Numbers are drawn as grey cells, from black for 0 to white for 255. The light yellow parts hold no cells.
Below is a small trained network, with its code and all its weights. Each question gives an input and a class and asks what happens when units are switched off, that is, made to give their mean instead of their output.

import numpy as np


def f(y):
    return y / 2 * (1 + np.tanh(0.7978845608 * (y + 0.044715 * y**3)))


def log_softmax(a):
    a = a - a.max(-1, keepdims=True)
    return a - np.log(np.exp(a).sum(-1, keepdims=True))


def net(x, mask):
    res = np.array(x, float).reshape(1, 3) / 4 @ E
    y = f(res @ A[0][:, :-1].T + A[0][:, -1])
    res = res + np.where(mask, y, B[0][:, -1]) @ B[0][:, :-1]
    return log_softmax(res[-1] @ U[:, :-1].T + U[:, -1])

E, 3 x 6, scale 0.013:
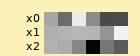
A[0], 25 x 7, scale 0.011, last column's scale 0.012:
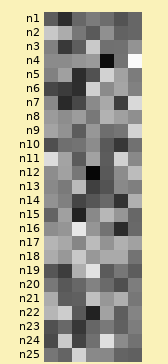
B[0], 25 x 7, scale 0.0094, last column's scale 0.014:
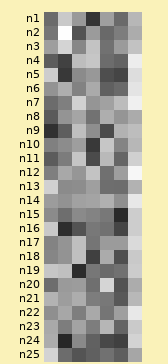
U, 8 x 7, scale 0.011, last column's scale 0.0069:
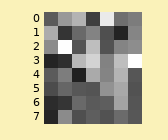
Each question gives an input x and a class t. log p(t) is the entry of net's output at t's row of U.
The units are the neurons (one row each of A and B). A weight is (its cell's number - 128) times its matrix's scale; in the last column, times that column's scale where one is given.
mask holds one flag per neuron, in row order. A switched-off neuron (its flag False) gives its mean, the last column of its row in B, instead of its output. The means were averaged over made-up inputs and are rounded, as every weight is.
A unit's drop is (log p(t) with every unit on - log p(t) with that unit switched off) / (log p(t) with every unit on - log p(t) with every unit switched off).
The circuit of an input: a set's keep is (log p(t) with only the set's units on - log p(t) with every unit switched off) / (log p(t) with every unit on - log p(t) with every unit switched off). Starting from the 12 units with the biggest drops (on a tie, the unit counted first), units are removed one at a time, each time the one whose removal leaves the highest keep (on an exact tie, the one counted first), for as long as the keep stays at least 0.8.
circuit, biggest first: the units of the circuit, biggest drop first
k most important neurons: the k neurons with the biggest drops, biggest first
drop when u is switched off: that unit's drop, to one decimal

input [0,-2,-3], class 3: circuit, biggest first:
[n7, n18]
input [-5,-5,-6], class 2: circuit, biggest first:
[n6]
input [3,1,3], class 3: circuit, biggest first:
[n19, n4, n1]
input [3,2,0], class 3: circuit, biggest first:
[n19, n4]
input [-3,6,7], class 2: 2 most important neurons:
[n2, n22]
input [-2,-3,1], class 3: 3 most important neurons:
[n18, n11, n19]
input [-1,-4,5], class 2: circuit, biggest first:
[n12, n22]
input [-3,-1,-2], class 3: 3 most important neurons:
[n16, n19, n25]
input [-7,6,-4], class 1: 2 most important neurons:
[n24, n5]
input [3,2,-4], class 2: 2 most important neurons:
[n19, n24]
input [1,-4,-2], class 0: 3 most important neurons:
[n1, n10, n12]
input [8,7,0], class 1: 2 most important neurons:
[n16, n25]
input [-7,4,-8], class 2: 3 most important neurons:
[n6, n3, n16]
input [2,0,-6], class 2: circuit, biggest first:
[n19]
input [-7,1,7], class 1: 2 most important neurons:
[n5, n24]
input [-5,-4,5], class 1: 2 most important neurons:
[n5, n24]
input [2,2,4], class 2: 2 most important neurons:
[n7, n2]
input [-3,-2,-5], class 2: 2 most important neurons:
[n6, n3]
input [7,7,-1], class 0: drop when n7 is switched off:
-0.1
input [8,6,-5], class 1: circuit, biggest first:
[n16]
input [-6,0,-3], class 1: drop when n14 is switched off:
0.0
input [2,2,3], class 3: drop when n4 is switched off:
0.1
